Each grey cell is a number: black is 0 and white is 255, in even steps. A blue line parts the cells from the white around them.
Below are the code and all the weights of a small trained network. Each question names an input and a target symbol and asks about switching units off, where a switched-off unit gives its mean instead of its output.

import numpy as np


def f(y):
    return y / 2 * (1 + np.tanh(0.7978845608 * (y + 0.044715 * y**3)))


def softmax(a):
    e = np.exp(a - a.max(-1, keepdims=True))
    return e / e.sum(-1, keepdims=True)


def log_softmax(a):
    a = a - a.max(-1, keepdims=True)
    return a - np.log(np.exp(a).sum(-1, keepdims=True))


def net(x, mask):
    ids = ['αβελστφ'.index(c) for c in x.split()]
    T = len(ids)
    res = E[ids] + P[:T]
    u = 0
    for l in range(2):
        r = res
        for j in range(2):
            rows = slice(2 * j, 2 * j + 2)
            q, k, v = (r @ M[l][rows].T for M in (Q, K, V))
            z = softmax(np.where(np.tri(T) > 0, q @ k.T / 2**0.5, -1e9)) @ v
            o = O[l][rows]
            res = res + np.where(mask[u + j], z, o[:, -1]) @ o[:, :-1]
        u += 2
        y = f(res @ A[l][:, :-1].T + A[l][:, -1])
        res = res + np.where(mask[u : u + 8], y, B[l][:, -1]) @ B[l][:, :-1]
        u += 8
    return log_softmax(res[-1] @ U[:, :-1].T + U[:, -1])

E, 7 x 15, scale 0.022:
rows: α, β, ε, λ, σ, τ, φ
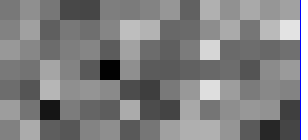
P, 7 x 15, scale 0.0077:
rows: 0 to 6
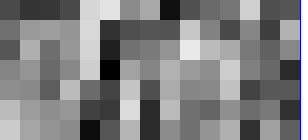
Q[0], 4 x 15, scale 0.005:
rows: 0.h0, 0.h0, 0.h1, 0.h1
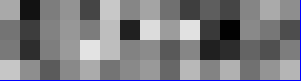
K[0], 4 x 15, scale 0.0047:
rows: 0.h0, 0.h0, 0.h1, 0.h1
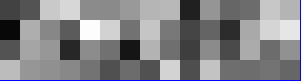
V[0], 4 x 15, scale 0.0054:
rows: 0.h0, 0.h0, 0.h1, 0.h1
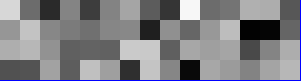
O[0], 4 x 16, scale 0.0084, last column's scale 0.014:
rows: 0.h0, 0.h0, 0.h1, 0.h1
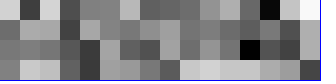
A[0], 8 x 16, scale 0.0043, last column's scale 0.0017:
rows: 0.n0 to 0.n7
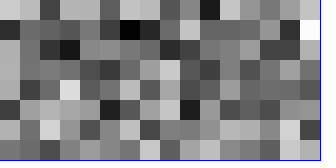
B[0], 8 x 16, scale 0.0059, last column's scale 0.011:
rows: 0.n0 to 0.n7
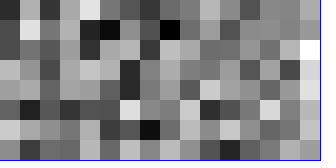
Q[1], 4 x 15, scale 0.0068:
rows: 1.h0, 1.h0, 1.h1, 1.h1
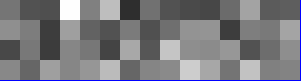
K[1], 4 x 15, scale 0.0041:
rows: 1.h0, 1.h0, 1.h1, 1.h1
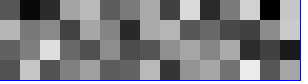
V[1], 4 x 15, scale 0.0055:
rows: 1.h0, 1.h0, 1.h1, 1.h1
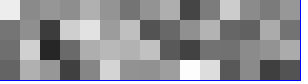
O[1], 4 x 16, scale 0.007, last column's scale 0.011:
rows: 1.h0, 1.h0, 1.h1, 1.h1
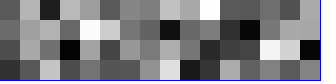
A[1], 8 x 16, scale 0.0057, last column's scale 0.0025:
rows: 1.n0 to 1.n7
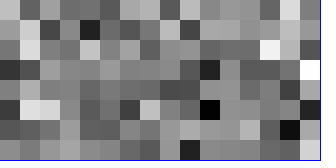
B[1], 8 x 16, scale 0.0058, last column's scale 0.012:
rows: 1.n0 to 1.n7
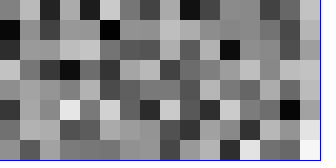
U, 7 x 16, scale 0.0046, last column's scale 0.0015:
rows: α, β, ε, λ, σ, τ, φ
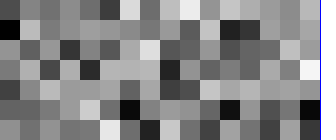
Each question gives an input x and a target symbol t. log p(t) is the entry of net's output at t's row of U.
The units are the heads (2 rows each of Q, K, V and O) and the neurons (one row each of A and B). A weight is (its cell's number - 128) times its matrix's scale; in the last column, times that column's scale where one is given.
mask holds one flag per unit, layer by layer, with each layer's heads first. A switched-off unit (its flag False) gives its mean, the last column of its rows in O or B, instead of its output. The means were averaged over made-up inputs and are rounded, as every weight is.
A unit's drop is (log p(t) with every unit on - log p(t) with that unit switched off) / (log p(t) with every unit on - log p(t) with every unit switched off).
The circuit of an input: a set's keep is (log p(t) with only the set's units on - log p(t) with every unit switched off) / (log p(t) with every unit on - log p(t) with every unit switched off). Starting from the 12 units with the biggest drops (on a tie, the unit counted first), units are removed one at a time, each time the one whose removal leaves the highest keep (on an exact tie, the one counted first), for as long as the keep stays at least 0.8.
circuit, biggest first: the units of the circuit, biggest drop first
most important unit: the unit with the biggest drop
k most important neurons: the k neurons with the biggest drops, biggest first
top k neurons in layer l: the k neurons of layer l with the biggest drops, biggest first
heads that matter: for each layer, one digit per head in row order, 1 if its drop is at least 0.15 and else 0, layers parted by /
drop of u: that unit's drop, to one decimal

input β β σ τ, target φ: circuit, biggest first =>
0.h0, 1.h0
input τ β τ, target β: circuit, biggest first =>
1.h0, 1.n6, 1.n3
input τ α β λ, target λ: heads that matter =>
00 / 11
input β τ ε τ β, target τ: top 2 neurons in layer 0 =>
0.n4, 0.n3
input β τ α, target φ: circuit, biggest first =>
0.h0, 1.n0
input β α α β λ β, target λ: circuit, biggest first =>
1.h1
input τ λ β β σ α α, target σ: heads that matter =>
10 / 01
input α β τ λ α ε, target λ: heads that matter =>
11 / 11
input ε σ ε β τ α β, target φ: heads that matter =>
11 / 01
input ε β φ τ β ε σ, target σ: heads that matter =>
00 / 01
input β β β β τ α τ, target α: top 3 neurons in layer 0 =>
0.n2, 0.n4, 0.n0
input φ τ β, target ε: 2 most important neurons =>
0.n0, 1.n3
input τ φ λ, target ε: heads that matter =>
10 / 00
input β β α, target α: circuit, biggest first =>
0.h1, 1.h0
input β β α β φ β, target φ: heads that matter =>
11 / 11
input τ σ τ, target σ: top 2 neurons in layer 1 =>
1.n6, 1.n7
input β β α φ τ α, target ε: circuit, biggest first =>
0.h1, 1.n3, 1.h1
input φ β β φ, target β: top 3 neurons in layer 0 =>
0.n1, 0.n2, 0.n5
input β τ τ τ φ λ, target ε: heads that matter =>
11 / 00
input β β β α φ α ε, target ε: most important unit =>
1.n3
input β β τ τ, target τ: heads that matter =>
01 / 10
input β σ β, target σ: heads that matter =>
01 / 11
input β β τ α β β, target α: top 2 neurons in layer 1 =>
1.n1, 1.n6
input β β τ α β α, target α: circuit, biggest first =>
1.h0, 1.n1
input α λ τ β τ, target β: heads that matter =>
01 / 10
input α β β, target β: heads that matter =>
10 / 01
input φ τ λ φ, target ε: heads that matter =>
00 / 00
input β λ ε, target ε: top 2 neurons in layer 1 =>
1.n5, 1.n3
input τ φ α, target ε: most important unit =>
1.h1
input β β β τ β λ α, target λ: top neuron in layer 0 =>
0.n5
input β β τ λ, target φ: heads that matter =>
10 / 00
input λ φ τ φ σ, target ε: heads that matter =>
10 / 00
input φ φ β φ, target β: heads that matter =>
10 / 00
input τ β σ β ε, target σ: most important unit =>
1.h1
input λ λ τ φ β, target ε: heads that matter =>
10 / 01
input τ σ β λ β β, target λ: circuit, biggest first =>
1.h1, 0.h1
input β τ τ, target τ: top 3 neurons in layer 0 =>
0.n0, 0.n4, 0.n5
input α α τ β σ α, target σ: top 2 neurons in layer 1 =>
1.n6, 1.n7
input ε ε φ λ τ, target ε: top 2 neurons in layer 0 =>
0.n2, 0.n4
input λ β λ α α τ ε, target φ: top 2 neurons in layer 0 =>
0.n5, 0.n2
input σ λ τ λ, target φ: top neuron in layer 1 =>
1.n0
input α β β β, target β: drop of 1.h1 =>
0.6
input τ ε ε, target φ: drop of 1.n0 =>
0.3
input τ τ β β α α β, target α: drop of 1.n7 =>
0.0
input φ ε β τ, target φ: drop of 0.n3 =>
0.1
